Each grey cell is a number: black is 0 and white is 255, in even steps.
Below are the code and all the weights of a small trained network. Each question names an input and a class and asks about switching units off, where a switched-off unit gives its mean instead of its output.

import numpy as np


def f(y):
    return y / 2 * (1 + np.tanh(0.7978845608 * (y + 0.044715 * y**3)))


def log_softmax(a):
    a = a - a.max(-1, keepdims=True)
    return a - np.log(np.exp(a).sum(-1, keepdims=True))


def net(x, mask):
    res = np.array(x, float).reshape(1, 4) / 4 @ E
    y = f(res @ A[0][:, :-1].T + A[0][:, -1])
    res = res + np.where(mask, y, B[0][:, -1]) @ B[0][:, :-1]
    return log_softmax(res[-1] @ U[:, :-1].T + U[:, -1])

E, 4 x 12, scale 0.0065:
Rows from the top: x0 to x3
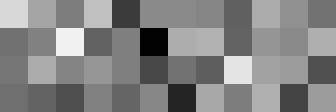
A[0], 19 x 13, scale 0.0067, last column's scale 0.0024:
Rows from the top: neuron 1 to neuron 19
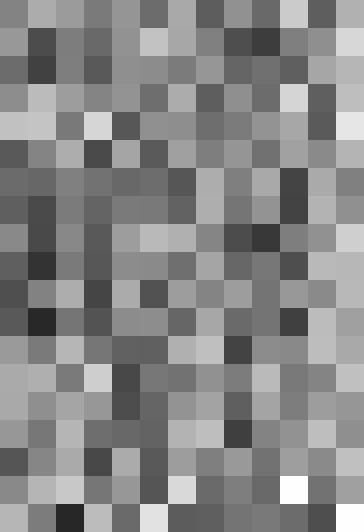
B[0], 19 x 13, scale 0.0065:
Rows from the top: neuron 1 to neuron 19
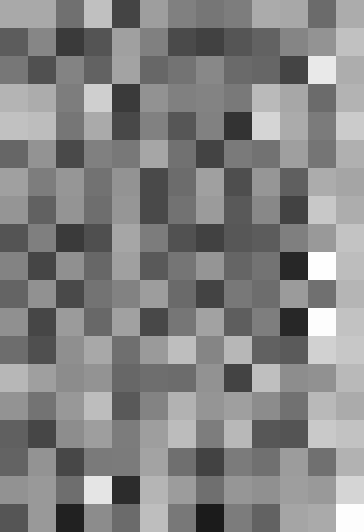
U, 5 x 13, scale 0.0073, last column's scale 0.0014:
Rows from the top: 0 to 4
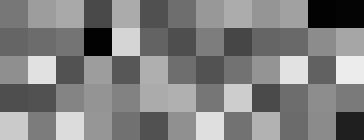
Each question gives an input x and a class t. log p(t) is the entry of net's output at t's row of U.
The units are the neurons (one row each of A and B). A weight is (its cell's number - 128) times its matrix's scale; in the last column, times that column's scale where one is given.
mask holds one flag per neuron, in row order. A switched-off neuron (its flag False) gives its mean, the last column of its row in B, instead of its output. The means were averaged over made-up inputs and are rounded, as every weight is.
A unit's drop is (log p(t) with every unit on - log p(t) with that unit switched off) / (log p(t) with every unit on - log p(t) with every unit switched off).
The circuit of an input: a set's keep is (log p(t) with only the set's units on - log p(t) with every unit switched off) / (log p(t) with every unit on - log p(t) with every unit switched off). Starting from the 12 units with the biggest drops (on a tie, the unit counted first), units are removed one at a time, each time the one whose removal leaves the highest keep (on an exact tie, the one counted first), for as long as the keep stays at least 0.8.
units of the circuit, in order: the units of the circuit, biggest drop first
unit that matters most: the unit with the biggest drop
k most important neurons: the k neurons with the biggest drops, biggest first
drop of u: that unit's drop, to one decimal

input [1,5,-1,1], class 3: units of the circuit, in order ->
neuron 16; neuron 13
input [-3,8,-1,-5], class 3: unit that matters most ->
neuron 16
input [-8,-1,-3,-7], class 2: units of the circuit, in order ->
neuron 18; neuron 1
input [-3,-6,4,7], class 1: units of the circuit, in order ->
neuron 18; neuron 4
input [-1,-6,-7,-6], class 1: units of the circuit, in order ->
neuron 9; neuron 2
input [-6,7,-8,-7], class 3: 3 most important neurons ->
neuron 18; neuron 16; neuron 13
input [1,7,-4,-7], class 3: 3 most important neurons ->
neuron 16; neuron 13; neuron 5
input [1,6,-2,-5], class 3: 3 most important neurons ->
neuron 16; neuron 13; neuron 5
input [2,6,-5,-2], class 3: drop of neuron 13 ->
0.1
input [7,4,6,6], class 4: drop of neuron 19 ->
0.2
